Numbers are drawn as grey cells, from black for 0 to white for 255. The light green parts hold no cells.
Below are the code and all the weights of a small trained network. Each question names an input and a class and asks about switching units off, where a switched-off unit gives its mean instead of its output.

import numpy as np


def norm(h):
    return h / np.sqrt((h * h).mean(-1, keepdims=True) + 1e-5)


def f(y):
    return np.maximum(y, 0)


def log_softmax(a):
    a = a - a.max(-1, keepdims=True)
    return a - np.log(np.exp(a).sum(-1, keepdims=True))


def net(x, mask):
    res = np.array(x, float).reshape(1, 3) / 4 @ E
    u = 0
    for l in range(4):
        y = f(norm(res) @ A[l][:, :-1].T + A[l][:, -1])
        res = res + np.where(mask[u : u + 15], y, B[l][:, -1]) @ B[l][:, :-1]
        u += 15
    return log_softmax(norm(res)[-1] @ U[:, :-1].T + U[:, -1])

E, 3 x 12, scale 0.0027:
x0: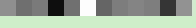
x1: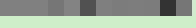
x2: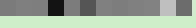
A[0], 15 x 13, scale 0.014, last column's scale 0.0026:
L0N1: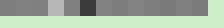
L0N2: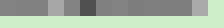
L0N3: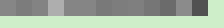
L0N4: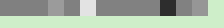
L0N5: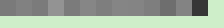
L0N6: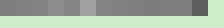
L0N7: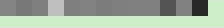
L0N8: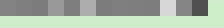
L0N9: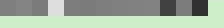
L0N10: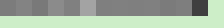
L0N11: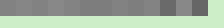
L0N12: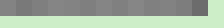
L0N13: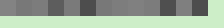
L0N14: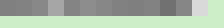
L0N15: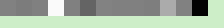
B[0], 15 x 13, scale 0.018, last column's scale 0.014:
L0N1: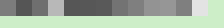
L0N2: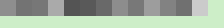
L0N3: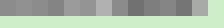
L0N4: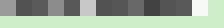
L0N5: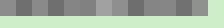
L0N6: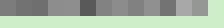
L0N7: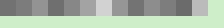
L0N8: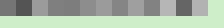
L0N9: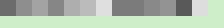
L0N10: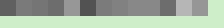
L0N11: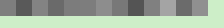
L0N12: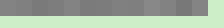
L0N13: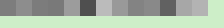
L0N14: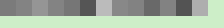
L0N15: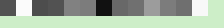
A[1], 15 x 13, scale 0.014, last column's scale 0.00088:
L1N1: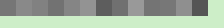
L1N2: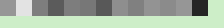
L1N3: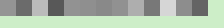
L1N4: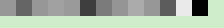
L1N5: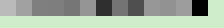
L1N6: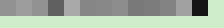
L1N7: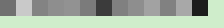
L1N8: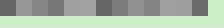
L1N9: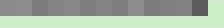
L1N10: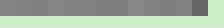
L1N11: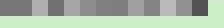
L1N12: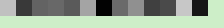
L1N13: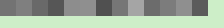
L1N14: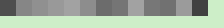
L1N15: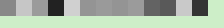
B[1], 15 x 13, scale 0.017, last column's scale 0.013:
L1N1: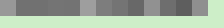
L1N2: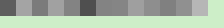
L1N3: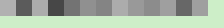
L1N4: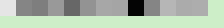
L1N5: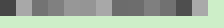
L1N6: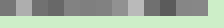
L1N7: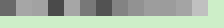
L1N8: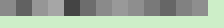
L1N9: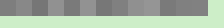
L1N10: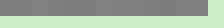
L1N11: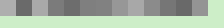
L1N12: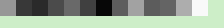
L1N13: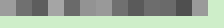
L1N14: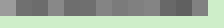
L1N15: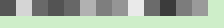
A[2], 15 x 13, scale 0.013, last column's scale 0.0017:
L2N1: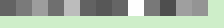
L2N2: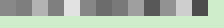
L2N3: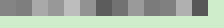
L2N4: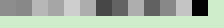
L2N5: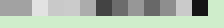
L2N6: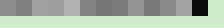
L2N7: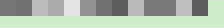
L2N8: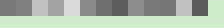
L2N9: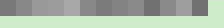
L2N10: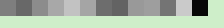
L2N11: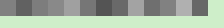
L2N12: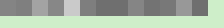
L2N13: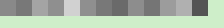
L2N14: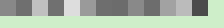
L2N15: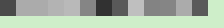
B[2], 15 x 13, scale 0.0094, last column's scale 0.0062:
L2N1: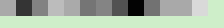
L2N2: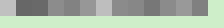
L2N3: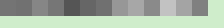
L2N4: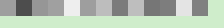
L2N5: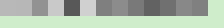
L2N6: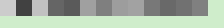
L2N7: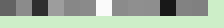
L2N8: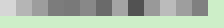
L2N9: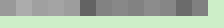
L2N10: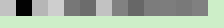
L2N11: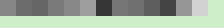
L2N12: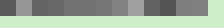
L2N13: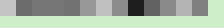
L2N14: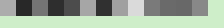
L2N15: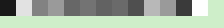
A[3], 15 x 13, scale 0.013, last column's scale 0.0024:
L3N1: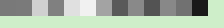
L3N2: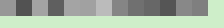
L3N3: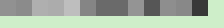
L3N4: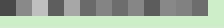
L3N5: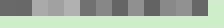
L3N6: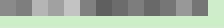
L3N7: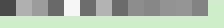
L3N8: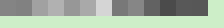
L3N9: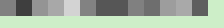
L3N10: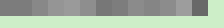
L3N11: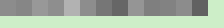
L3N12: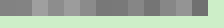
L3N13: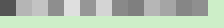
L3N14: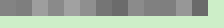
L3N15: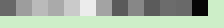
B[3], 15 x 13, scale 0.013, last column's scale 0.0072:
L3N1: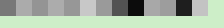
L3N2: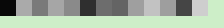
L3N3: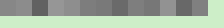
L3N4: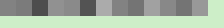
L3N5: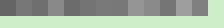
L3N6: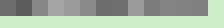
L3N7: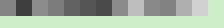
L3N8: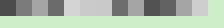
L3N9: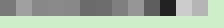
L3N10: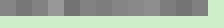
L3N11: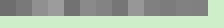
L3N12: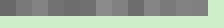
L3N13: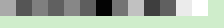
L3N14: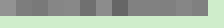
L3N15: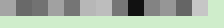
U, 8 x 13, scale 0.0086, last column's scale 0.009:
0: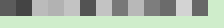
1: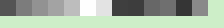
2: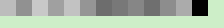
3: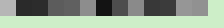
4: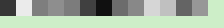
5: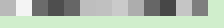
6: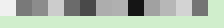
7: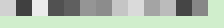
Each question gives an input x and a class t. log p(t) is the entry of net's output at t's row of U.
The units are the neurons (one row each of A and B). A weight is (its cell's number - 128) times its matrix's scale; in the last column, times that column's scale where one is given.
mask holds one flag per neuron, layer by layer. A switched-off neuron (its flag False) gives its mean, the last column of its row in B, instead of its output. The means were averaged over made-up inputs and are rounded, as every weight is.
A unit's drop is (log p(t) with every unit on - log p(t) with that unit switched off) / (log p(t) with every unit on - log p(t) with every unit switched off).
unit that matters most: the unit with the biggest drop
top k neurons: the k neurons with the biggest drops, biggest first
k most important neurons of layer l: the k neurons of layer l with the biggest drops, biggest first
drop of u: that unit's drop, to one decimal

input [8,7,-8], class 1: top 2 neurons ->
L0N9, L0N1
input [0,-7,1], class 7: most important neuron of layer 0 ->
L0N8
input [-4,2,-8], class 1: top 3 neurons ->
L0N9, L0N7, L1N12
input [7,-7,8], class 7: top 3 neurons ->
L0N15, L0N4, L0N1
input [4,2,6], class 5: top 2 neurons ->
L0N4, L0N1
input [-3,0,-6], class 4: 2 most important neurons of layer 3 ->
L3N13, L3N7
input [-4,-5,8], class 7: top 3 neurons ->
L0N4, L0N15, L0N8
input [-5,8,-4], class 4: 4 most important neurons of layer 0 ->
L0N15, L0N4, L0N1, L0N2
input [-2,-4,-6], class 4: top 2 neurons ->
L0N15, L3N13
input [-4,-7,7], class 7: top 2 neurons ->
L0N8, L0N4
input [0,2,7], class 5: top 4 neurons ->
L0N4, L0N1, L0N2, L0N15
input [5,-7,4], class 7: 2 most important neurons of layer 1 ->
L1N3, L1N11
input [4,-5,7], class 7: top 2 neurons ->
L0N15, L0N4
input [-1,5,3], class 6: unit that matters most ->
L0N15
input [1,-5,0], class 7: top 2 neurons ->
L0N8, L0N4
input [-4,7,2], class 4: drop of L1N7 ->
0.1
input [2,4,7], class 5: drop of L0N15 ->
0.3
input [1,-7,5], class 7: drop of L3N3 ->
0.0
